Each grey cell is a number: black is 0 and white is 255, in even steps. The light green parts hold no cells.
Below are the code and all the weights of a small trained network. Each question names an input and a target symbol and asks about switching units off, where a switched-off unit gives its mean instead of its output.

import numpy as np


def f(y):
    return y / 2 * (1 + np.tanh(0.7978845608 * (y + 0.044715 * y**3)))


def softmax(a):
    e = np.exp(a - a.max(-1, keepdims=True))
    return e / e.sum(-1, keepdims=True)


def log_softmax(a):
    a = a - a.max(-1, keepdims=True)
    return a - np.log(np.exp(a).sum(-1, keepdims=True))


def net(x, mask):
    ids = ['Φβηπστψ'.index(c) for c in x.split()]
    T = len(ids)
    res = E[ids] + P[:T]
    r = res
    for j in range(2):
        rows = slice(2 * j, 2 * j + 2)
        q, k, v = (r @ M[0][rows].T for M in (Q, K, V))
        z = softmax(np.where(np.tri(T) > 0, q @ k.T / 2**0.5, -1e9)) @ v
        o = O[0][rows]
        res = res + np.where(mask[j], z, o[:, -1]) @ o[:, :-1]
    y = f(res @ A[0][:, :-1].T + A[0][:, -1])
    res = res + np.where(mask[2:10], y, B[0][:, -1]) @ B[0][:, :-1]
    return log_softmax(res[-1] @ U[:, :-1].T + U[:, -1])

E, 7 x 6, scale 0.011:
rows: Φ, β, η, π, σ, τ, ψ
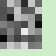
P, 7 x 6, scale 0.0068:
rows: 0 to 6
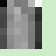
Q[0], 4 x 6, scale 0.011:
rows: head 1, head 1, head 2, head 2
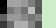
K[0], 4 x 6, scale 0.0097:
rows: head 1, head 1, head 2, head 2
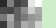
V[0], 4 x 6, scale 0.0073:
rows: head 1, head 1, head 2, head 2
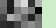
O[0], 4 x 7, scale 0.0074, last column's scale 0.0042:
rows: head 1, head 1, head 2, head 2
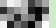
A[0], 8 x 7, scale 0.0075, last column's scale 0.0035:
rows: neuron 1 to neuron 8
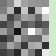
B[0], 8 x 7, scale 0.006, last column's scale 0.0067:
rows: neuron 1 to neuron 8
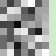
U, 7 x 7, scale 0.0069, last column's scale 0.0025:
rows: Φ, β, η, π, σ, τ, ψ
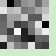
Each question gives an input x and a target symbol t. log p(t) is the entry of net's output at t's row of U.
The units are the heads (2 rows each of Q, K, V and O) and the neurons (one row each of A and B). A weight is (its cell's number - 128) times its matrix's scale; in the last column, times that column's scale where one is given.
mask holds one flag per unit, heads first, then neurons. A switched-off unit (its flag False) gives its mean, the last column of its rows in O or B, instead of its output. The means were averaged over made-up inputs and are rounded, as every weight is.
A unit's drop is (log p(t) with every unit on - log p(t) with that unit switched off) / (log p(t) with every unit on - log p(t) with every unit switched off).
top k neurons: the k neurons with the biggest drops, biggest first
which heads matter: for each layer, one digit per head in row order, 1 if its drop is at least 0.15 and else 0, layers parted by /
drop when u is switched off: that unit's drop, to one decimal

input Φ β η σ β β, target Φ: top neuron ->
neuron 2
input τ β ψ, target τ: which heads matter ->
01
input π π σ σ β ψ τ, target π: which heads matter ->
10
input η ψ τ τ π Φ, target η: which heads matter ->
10
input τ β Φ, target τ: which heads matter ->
01
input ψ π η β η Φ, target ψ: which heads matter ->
01
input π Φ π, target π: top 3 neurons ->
neuron 8; neuron 4; neuron 5
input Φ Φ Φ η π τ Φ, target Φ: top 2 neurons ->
neuron 5; neuron 2
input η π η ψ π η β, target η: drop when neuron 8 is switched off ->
-0.1
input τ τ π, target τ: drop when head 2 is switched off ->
0.6
